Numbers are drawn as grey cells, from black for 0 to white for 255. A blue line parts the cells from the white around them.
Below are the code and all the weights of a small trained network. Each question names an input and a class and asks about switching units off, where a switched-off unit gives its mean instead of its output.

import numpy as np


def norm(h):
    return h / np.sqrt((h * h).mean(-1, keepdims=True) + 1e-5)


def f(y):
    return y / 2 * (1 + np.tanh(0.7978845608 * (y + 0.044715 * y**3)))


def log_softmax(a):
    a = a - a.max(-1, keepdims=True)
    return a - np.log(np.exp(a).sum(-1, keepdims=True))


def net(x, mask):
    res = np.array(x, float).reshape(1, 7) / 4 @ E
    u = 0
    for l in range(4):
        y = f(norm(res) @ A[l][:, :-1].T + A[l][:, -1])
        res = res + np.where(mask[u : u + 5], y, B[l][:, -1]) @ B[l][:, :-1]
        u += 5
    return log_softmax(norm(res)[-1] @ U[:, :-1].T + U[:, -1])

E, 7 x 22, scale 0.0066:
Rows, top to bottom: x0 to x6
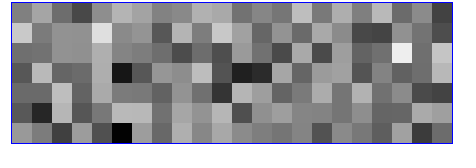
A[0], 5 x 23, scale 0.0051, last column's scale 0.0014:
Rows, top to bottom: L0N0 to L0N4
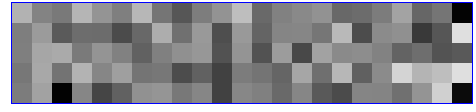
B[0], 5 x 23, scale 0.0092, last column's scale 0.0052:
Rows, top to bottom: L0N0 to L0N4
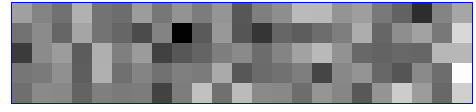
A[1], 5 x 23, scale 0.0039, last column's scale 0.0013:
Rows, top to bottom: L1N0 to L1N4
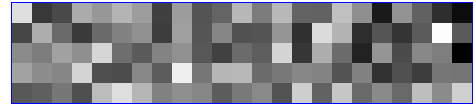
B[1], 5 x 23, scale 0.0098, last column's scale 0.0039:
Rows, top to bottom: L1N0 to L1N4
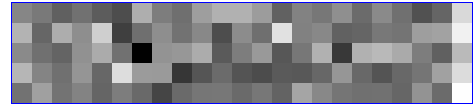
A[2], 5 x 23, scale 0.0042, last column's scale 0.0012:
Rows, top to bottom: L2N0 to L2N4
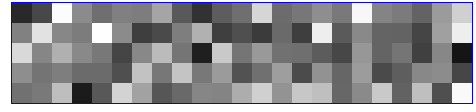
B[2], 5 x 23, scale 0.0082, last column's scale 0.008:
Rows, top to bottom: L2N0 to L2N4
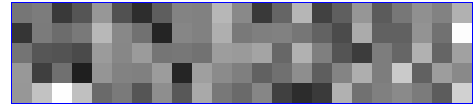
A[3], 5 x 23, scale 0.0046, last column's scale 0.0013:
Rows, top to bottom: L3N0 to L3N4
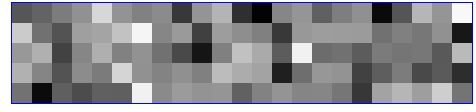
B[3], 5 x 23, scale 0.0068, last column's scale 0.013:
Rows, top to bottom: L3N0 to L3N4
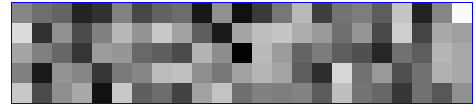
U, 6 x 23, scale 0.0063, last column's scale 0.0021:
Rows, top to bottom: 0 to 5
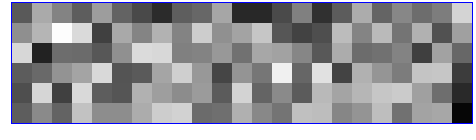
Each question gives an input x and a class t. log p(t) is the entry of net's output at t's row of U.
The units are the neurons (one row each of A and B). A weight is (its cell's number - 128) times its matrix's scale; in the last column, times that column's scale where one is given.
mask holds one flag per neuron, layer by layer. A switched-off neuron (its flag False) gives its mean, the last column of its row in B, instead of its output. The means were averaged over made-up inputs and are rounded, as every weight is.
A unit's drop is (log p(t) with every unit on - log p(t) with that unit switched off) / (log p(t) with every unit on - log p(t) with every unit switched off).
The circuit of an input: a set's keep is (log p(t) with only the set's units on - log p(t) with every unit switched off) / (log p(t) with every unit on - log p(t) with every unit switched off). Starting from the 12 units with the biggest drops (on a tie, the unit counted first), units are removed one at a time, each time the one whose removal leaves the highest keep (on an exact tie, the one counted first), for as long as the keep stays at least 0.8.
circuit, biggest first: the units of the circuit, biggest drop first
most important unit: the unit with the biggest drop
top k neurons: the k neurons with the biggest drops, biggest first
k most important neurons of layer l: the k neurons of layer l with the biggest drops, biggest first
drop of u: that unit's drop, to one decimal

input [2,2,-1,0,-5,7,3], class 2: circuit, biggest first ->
(L2N1 L0N1)
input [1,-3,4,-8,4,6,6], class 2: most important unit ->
L0N4
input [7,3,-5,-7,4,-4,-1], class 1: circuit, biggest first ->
(L2N4 L3N0)
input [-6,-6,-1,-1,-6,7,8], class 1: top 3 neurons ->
(L0N4 L3N0 L3N4)
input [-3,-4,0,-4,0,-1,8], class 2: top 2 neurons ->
(L2N4 L2N1)
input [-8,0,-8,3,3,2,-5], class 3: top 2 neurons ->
(L1N1 L1N2)
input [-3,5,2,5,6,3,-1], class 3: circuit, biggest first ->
(L1N1 L1N2 L0N3)
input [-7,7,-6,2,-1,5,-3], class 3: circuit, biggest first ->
(L1N1 L1N2)
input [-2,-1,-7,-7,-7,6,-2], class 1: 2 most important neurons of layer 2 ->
(L2N4 L2N1)
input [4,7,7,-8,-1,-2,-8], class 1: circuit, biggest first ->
(L2N4 L3N0 L0N1)
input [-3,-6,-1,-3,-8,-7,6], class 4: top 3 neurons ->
(L0N4 L3N0 L2N1)
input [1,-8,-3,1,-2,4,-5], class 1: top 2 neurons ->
(L2N4 L0N1)
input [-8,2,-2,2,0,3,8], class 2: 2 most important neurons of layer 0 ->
(L0N2 L0N3)
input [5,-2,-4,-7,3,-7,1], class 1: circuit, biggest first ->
(L3N0)
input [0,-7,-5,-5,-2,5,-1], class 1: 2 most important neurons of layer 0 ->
(L0N1 L0N3)
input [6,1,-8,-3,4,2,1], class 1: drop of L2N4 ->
0.2
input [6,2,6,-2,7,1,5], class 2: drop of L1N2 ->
0.0
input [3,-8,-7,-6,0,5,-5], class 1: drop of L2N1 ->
0.1
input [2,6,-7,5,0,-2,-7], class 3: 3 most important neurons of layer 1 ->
(L1N1 L1N2 L1N3)
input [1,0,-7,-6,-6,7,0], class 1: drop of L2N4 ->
0.5
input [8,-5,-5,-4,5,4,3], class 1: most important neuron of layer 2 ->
(L2N4)
